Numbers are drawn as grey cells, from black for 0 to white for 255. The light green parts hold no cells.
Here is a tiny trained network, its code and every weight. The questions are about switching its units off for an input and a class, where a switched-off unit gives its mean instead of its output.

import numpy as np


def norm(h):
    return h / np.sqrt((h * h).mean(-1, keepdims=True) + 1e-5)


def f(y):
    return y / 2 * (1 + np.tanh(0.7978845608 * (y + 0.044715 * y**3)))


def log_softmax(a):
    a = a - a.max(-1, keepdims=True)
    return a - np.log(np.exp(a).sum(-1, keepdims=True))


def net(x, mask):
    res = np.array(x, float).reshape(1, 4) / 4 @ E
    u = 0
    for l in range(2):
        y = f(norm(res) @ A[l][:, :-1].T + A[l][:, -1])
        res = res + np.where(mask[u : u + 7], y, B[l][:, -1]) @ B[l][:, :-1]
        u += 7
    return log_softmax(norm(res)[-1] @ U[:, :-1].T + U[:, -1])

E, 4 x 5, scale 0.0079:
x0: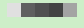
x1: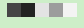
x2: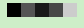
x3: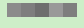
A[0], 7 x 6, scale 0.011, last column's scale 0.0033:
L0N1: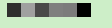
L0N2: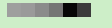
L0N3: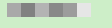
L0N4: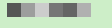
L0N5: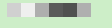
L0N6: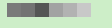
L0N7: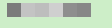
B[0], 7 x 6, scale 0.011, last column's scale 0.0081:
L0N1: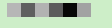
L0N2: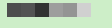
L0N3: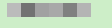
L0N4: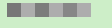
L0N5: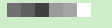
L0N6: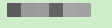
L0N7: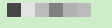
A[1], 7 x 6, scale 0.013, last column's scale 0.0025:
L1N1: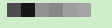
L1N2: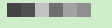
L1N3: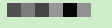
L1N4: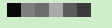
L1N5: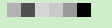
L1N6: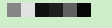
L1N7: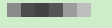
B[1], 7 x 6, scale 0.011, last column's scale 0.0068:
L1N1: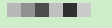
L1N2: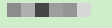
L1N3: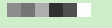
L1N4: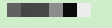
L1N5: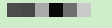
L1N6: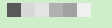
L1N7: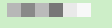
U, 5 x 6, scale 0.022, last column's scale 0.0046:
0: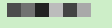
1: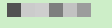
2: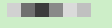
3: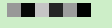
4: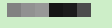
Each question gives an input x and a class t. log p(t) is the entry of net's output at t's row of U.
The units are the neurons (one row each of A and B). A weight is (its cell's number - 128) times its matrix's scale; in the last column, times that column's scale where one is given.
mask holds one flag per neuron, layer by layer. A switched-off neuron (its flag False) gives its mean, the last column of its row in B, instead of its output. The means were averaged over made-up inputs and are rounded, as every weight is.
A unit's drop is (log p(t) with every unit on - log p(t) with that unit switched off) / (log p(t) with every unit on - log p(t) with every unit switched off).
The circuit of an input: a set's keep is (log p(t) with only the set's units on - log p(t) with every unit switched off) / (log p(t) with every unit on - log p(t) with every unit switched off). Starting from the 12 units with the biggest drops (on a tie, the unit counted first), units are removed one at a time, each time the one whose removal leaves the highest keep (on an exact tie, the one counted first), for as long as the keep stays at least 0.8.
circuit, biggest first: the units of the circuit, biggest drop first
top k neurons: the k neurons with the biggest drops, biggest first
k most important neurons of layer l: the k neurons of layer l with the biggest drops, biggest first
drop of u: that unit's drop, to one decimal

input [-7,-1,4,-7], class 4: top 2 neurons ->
[L0N1 L1N3]
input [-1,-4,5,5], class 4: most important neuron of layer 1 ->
[L1N3]
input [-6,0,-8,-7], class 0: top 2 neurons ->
[L0N2 L0N5]
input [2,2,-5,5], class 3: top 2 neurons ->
[L1N5 L1N6]
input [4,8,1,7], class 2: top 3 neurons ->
[L1N2 L1N1 L1N3]
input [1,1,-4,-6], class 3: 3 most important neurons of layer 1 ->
[L1N5 L1N6 L1N2]
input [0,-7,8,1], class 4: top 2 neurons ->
[L0N1 L1N3]
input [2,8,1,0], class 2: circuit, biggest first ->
[L1N1 L1N4]
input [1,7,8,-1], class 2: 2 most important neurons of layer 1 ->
[L1N7 L1N2]
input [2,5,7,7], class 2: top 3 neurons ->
[L1N7 L0N7 L0N2]
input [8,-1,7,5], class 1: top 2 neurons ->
[L1N6 L0N5]
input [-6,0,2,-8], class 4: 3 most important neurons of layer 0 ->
[L0N1 L0N5 L0N2]
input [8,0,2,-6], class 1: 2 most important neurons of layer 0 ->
[L0N5 L0N2]
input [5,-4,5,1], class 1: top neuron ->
[L1N6]
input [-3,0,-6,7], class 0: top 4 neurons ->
[L0N2 L0N5 L1N7 L1N6]
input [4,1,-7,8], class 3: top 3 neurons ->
[L1N5 L0N3 L1N2]
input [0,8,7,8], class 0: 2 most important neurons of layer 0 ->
[L0N5 L0N3]
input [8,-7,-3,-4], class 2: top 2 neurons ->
[L0N5 L0N7]
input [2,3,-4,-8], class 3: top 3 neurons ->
[L1N5 L1N6 L0N3]
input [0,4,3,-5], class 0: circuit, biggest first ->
[L1N1]
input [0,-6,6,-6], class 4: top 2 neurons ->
[L0N1 L1N3]
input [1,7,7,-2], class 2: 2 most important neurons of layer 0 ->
[L0N7 L0N2]
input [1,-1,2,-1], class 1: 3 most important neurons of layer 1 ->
[L1N6 L1N4 L1N5]
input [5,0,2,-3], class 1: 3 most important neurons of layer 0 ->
[L0N5 L0N2 L0N3]
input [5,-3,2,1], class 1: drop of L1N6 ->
0.2
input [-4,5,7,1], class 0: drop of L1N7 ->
0.0
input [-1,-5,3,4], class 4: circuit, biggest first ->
[L1N3]
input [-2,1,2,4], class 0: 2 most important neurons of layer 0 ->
[L0N6 L0N3]
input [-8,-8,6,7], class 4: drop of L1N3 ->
0.1
